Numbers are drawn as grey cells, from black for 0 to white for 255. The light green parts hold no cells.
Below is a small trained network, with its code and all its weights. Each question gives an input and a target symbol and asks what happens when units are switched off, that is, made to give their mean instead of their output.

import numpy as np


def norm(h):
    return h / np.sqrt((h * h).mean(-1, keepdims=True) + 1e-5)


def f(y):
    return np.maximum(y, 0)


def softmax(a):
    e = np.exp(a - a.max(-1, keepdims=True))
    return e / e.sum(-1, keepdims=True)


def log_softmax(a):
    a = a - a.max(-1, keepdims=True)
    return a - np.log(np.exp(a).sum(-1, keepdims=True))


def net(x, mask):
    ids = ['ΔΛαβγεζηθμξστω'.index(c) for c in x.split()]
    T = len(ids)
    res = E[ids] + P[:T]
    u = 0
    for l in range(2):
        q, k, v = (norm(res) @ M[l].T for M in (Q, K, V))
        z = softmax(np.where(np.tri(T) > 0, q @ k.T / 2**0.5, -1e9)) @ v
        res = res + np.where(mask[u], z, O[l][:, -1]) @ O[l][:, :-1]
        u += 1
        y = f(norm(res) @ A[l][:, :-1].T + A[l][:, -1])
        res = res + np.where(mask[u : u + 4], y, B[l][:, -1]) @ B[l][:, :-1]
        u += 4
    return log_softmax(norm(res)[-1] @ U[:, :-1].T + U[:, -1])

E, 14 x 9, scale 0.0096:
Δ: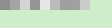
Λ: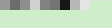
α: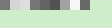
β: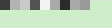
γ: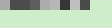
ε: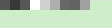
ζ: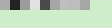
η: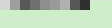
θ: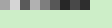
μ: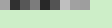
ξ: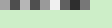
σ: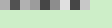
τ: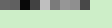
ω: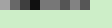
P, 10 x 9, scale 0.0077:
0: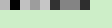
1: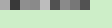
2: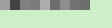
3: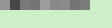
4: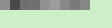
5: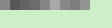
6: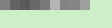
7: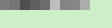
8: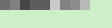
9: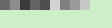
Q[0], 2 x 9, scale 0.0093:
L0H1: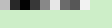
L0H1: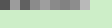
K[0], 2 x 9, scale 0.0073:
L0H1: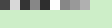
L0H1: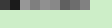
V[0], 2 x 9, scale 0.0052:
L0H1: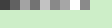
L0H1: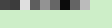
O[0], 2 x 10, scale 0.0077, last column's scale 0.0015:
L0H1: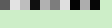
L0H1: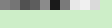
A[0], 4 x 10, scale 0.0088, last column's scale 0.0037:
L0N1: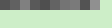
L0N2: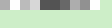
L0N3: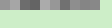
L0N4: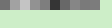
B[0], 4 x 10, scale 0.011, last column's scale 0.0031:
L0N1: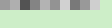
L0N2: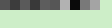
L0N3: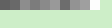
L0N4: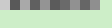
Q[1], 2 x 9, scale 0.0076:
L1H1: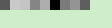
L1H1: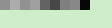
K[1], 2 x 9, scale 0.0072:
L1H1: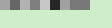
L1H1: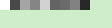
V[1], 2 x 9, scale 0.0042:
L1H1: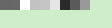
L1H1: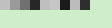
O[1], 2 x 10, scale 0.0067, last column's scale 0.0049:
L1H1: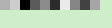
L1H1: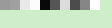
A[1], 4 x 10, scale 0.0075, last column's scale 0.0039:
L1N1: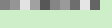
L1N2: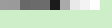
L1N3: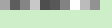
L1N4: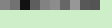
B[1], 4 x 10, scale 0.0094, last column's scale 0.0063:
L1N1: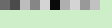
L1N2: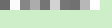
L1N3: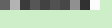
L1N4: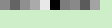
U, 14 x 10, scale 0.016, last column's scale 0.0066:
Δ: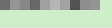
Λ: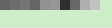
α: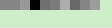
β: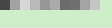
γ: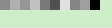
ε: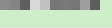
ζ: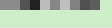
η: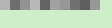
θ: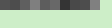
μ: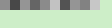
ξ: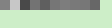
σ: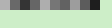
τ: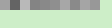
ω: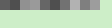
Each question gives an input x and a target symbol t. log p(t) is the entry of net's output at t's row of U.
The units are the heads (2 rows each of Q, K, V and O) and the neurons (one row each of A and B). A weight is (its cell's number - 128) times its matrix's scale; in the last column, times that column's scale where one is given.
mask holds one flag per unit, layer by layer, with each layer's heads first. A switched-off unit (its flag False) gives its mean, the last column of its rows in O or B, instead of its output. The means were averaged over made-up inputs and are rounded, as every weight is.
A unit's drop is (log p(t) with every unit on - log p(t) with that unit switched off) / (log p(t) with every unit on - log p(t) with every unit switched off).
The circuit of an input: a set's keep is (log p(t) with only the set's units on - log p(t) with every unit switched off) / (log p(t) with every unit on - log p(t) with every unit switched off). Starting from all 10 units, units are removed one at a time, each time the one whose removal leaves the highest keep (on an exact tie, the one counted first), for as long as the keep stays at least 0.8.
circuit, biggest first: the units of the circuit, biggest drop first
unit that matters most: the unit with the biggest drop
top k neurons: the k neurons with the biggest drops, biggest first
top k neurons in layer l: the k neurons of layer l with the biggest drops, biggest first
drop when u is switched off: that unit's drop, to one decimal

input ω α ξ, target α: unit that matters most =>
L0N4
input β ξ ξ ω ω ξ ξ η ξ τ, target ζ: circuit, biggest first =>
[L0H1 L1N2]
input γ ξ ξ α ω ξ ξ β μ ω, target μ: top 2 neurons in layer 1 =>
[L1N2 L1N3]
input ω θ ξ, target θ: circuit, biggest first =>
[L0H1 L1N3]
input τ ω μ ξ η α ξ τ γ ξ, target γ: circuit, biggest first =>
[L1H1 L1N1]
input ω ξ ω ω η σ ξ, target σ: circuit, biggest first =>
[L1H1 L0H1]
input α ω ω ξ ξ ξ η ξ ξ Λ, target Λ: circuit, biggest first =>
[L0N2 L1H1]
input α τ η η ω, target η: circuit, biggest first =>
[L0H1 L1N3]
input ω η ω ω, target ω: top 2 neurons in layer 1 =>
[L1N1 L1N2]
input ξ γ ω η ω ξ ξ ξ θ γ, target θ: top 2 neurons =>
[L1N2 L1N3]
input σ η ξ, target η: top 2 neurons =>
[L1N3 L1N1]
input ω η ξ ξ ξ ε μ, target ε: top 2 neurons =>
[L0N1 L1N4]
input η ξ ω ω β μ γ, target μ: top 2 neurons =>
[L1N2 L1N3]
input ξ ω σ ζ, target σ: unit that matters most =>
L1H1
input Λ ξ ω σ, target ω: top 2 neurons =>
[L0N3 L1N1]
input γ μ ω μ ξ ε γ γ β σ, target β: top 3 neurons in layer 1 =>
[L1N2 L1N3 L1N1]
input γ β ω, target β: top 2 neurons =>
[L1N2 L0N4]
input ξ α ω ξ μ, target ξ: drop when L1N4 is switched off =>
0.0
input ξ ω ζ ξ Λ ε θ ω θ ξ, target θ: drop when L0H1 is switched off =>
1.7
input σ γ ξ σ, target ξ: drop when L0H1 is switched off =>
0.1
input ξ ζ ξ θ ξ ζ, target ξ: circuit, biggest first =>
[L1N3]
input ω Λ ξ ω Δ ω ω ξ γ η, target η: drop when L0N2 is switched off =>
0.0
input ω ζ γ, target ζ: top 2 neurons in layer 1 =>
[L1N2 L1N1]
